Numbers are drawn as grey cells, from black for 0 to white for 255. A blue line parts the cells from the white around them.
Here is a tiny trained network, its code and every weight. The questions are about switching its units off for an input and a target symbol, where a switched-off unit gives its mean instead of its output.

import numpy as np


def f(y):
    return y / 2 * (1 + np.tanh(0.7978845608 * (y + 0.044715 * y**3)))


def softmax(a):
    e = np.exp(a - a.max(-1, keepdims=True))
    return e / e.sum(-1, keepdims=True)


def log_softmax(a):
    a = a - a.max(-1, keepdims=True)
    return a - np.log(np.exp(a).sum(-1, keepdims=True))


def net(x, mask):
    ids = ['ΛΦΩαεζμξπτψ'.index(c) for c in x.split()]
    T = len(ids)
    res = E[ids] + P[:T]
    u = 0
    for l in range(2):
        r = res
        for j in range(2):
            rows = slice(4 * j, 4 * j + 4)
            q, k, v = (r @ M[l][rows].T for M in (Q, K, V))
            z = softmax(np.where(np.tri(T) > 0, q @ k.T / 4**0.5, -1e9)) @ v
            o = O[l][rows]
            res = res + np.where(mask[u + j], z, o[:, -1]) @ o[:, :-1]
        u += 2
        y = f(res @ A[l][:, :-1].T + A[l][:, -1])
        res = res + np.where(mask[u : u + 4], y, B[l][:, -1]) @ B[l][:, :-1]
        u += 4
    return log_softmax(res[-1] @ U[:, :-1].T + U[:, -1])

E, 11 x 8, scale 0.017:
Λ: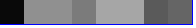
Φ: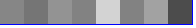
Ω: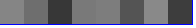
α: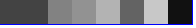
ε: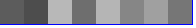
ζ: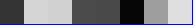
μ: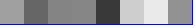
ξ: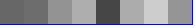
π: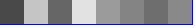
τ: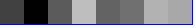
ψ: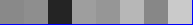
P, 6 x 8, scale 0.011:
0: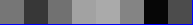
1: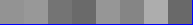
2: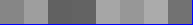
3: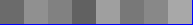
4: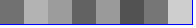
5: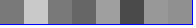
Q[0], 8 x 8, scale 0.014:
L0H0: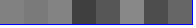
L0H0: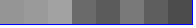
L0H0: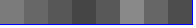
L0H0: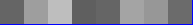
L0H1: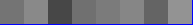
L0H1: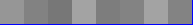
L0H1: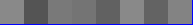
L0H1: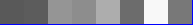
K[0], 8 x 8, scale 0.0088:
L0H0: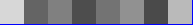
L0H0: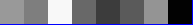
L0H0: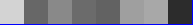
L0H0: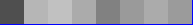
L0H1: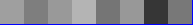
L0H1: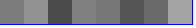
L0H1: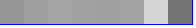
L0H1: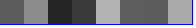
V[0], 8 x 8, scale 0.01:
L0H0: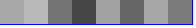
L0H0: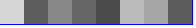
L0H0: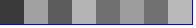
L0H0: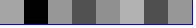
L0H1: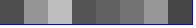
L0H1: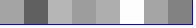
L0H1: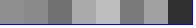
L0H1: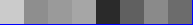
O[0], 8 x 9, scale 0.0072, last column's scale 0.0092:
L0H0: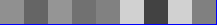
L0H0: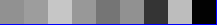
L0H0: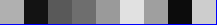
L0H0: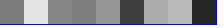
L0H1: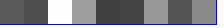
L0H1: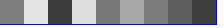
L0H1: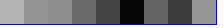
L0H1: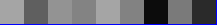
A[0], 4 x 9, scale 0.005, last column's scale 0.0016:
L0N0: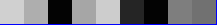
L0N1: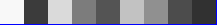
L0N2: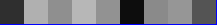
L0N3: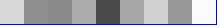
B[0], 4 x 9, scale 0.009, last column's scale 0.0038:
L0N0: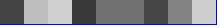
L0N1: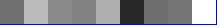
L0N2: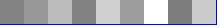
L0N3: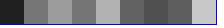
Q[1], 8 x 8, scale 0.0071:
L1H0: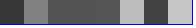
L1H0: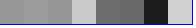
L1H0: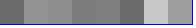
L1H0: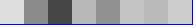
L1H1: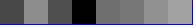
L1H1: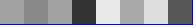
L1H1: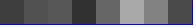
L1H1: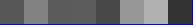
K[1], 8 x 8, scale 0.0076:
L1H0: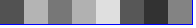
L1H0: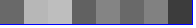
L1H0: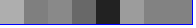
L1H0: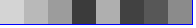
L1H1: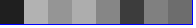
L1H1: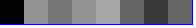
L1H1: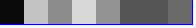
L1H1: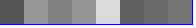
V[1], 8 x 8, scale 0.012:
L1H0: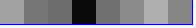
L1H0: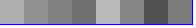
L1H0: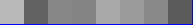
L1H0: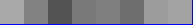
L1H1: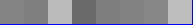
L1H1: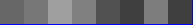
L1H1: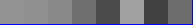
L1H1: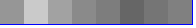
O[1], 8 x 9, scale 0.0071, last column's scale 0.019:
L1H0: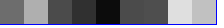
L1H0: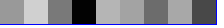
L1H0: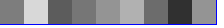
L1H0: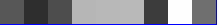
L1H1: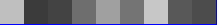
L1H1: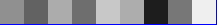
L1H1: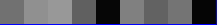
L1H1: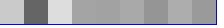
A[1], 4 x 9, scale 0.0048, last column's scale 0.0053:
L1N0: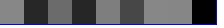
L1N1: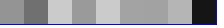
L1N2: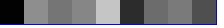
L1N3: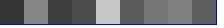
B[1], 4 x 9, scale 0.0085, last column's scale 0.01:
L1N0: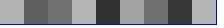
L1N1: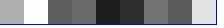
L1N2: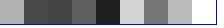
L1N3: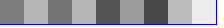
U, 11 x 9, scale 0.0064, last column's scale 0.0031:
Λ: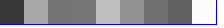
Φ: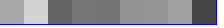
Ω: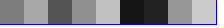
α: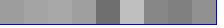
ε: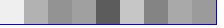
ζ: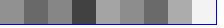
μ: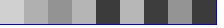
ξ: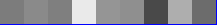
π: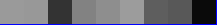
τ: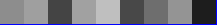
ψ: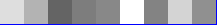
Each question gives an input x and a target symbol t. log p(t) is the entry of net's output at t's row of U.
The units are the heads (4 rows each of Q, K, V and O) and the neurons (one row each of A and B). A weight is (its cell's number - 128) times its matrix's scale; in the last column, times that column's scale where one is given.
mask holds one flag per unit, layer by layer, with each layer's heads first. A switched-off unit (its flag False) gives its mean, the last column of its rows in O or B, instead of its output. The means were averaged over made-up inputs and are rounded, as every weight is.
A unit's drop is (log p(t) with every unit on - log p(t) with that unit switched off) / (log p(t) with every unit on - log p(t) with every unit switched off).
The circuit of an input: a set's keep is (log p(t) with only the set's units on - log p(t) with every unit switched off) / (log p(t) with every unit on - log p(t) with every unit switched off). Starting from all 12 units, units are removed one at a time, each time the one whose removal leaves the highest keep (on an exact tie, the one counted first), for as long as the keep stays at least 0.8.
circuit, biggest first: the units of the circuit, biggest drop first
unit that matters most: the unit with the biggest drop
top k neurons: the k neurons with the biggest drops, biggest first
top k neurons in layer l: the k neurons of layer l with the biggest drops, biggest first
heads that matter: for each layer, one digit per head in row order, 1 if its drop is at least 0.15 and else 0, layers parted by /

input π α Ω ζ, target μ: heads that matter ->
11 / 01
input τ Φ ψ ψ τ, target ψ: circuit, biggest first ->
L0H1, L1H0
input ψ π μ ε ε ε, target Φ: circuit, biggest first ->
L1H1, L0H1
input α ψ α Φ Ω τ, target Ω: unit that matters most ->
L0H0
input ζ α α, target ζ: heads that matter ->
11 / 00
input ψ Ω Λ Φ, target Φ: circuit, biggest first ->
L1H1, L0N0, L0H1
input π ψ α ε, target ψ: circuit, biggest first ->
L1H0, L0H1
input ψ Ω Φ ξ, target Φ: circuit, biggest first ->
L1H1, L0H1
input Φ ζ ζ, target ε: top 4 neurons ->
L0N0, L1N0, L0N2, L1N1
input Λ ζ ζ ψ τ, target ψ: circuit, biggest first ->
L1N2, L0H0, L0H1, L1H1
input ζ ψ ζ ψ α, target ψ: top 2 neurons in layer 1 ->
L1N3, L1N2
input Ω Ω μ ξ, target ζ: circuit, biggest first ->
L0H1, L1N3, L1N1
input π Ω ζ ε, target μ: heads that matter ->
11 / 11
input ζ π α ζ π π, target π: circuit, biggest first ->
L1H1, L0H0
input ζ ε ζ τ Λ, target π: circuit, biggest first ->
L1H1, L0H0, L1N2
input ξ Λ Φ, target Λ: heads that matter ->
01 / 10
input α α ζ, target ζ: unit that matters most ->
L1N3
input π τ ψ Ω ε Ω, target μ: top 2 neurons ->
L1N2, L0N0
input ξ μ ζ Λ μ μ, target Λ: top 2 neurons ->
L0N3, L0N1
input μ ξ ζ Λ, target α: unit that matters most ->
L0H1
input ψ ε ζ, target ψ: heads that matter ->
11 / 10
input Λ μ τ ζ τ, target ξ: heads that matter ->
01 / 11
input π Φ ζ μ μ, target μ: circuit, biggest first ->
L1H1, L1H0
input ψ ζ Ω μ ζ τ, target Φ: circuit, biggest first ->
L1H1, L0H1, L0N0
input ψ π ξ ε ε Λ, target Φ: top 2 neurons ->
L0N0, L0N3
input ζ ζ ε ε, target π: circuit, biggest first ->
L1H1, L1N0, L0H1
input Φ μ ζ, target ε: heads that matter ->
11 / 01
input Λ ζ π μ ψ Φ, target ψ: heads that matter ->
11 / 11
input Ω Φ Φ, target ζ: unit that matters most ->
L0H0
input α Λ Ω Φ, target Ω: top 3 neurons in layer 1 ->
L1N1, L1N2, L1N0
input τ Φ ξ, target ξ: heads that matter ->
10 / 10
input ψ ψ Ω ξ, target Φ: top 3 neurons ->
L0N0, L1N2, L0N1
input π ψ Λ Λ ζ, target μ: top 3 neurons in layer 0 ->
L0N0, L0N2, L0N1
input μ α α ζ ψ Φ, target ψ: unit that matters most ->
L1H0
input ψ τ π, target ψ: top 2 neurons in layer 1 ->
L1N1, L1N3
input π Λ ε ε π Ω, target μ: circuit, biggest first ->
L1H1, L0H0, L1N2
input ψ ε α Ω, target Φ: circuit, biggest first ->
L1H1, L0H1, L0N0
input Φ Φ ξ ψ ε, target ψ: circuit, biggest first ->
L0H1, L1H0
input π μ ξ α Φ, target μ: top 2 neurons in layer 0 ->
L0N0, L0N2
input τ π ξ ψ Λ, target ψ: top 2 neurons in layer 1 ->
L1N2, L1N3
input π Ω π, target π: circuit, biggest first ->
L0H0
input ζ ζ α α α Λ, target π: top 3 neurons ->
L0N1, L1N0, L1N2
